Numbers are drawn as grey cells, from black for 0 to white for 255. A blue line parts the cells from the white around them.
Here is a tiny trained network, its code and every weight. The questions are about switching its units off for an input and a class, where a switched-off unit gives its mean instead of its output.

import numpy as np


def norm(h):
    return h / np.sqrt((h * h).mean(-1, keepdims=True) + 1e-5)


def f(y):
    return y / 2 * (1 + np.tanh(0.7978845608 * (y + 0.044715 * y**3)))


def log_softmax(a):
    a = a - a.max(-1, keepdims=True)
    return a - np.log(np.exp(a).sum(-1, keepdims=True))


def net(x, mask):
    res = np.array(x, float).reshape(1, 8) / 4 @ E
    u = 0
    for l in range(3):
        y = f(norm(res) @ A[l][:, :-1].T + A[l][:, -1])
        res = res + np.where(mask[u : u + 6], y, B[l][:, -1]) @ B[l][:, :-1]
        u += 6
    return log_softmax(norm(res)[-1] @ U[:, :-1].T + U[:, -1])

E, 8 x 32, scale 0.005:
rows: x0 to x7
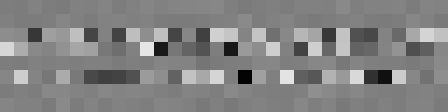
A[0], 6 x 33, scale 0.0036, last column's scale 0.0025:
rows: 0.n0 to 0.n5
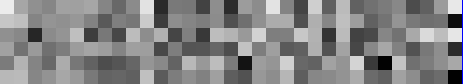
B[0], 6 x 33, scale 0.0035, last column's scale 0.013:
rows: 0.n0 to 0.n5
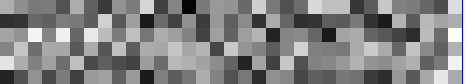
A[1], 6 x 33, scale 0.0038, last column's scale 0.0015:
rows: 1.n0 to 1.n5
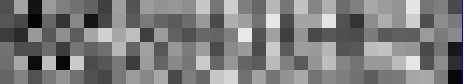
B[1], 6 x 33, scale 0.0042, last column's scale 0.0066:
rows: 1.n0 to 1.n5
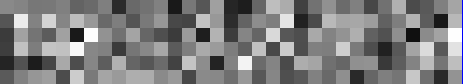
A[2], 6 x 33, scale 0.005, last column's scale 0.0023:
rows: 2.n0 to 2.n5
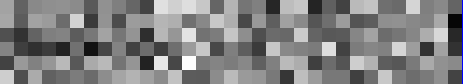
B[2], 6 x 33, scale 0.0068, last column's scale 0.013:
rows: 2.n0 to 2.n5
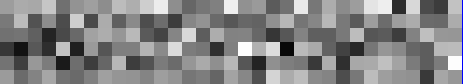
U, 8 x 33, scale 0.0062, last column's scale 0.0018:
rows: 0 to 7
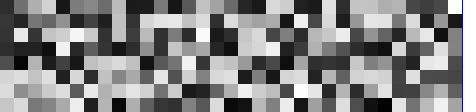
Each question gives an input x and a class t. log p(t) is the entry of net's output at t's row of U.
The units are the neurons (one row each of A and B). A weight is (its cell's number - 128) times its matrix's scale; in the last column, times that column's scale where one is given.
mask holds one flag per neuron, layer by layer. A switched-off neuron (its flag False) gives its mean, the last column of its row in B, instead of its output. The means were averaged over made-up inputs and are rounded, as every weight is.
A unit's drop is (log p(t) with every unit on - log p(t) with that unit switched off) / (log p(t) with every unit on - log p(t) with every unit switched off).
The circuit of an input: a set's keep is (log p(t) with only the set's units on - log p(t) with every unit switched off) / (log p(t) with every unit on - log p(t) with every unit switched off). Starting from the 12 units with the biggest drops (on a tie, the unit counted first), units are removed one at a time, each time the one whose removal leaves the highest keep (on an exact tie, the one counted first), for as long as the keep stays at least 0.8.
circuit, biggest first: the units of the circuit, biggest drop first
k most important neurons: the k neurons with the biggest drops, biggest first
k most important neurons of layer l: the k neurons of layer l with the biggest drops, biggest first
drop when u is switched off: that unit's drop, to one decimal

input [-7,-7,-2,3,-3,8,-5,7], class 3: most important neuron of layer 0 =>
(0.n2)
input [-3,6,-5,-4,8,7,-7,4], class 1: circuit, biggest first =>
(0.n2; 2.n3)
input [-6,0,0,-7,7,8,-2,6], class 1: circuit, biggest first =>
(0.n2; 2.n3; 1.n3)
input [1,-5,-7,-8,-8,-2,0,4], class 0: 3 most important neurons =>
(0.n4; 0.n2; 1.n2)
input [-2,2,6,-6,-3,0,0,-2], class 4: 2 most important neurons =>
(0.n4; 0.n2)
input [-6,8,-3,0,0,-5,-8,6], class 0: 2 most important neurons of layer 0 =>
(0.n0; 0.n4)
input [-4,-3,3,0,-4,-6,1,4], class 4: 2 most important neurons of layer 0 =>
(0.n0; 0.n4)
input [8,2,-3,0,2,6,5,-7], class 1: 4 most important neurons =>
(0.n2; 0.n0; 1.n2; 2.n0)
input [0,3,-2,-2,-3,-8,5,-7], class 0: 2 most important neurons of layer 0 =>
(0.n2; 0.n0)
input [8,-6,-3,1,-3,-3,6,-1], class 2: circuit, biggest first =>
(0.n2; 2.n4)
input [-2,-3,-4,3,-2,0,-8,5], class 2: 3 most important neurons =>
(0.n2; 0.n4; 2.n4)
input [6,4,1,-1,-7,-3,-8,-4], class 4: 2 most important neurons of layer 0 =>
(0.n4; 0.n0)
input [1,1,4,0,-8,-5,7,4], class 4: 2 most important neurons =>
(0.n0; 0.n4)
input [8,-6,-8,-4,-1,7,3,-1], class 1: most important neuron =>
(0.n2)
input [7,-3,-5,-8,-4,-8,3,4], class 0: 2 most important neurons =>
(0.n2; 1.n1)
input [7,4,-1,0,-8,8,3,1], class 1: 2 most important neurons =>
(0.n2; 0.n0)
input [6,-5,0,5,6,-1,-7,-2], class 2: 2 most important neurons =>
(0.n2; 0.n0)
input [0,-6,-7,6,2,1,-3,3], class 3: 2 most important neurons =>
(0.n1; 0.n2)
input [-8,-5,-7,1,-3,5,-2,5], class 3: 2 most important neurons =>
(0.n2; 0.n3)
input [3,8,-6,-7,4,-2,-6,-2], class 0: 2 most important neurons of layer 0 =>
(0.n4; 0.n2)
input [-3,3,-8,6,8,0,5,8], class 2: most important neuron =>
(1.n3)
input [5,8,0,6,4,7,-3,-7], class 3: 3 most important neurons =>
(0.n2; 2.n3; 1.n3)
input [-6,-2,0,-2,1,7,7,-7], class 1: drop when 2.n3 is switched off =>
0.8
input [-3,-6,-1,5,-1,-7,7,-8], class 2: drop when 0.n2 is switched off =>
1.5
